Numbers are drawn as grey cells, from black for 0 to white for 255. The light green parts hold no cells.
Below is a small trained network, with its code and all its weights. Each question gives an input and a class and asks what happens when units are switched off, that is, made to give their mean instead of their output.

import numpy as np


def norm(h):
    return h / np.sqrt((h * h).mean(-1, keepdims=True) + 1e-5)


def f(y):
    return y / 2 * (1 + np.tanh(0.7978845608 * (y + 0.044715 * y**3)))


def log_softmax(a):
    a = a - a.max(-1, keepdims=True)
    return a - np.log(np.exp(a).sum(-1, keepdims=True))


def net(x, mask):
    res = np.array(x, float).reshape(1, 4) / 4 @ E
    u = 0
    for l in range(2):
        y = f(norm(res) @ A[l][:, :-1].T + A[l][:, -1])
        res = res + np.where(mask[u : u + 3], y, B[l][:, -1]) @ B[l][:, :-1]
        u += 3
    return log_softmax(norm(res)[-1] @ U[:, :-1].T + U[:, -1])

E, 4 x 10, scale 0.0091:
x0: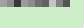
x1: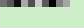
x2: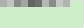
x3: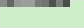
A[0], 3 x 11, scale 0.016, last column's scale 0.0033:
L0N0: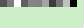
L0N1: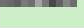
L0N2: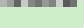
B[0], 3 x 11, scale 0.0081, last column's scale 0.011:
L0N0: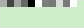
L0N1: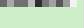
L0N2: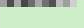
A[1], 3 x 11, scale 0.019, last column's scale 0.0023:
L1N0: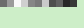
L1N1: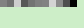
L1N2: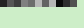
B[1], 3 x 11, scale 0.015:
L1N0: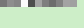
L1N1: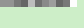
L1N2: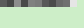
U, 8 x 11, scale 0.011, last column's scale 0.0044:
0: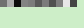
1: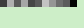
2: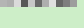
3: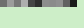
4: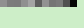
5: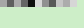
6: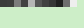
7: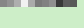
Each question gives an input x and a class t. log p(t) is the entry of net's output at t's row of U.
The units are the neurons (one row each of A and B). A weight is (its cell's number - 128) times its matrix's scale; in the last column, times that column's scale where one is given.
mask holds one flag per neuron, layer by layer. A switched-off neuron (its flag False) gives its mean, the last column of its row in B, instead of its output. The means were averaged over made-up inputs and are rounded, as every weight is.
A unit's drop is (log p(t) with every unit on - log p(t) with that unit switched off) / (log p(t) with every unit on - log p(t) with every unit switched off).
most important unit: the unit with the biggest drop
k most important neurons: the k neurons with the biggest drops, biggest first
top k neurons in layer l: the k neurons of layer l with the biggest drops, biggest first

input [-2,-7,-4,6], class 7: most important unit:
L1N0
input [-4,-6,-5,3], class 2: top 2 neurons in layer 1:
(L1N1 L1N2)
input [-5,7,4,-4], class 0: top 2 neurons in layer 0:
(L0N1 L0N2)
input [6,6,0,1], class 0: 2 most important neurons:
(L0N2 L1N2)
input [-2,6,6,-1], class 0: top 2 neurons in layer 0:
(L0N0 L0N1)
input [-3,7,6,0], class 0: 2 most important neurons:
(L0N0 L0N1)
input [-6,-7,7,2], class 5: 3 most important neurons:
(L0N0 L0N1 L1N0)
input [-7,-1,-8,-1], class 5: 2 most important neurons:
(L0N0 L1N2)
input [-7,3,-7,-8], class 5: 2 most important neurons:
(L0N0 L1N1)
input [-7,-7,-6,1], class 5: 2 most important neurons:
(L0N0 L0N1)
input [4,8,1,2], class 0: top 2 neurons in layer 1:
(L1N2 L1N1)
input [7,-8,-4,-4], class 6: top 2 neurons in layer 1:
(L1N2 L1N0)
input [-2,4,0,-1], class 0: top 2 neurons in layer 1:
(L1N2 L1N1)
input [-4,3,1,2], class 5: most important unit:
L0N0
